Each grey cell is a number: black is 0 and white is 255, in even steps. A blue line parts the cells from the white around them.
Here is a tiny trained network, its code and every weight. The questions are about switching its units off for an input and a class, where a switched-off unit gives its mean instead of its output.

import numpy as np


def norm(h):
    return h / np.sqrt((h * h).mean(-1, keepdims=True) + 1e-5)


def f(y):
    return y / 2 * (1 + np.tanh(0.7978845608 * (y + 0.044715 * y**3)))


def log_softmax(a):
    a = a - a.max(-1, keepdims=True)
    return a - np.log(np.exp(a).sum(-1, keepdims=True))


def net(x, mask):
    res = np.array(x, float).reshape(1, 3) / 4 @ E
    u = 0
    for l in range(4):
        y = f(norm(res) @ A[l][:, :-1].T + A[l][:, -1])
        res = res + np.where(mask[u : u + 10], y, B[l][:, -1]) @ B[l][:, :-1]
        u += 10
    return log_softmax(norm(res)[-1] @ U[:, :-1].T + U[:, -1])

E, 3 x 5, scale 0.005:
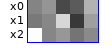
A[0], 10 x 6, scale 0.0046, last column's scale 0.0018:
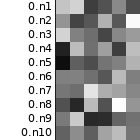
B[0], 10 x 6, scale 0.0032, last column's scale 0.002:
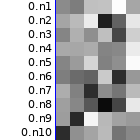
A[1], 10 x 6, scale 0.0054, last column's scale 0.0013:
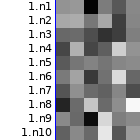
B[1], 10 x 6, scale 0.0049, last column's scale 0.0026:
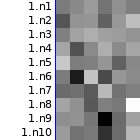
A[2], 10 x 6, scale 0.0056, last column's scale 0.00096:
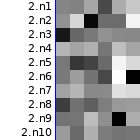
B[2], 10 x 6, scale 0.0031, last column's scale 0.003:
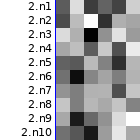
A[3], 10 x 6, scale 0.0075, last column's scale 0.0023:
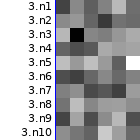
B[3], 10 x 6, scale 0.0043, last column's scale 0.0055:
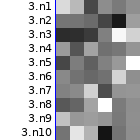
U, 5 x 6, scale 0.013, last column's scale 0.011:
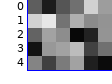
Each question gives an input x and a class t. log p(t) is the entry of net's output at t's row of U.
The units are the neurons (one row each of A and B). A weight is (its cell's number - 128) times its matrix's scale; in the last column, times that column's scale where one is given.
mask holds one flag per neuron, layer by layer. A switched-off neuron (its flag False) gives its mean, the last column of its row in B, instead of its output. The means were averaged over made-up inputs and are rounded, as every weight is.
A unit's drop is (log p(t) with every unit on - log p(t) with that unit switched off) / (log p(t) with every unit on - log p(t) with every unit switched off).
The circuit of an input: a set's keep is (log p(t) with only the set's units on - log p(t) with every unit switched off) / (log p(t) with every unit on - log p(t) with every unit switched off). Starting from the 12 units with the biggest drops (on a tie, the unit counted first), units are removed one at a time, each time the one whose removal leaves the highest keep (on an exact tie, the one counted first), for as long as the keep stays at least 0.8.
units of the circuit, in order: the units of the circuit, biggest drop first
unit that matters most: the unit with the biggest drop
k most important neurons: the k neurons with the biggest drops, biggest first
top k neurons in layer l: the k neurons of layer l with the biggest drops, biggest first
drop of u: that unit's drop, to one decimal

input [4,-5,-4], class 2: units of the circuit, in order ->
[1.n9, 3.n3]
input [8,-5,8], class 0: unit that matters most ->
1.n6
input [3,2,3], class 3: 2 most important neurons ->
[0.n3, 2.n9]
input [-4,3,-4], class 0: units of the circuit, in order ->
[2.n9, 1.n8]
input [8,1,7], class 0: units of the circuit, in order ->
[1.n6, 2.n6, 3.n3]
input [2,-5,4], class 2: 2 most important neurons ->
[1.n9, 0.n5]
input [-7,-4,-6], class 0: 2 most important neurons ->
[2.n9, 1.n10]
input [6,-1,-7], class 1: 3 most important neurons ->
[2.n3, 0.n10, 2.n9]
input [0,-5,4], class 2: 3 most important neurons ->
[1.n9, 0.n5, 0.n4]
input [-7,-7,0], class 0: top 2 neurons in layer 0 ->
[0.n2, 0.n8]
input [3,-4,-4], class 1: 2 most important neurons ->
[0.n10, 0.n5]
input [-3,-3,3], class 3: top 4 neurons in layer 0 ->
[0.n2, 0.n9, 0.n6, 0.n8]
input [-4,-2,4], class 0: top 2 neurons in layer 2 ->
[2.n9, 2.n1]
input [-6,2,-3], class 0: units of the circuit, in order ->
[2.n9]
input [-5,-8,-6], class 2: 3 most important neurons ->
[1.n10, 1.n9, 3.n3]
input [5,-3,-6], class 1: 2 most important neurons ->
[2.n3, 0.n10]
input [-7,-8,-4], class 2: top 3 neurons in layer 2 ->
[2.n6, 2.n2, 2.n10]
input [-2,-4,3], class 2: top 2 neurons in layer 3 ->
[3.n3, 3.n2]
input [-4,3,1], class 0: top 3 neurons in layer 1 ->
[1.n9, 1.n10, 1.n8]
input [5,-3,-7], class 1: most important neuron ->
[2.n3]
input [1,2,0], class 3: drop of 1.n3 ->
0.9
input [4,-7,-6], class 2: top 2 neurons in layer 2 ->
[2.n10, 2.n9]
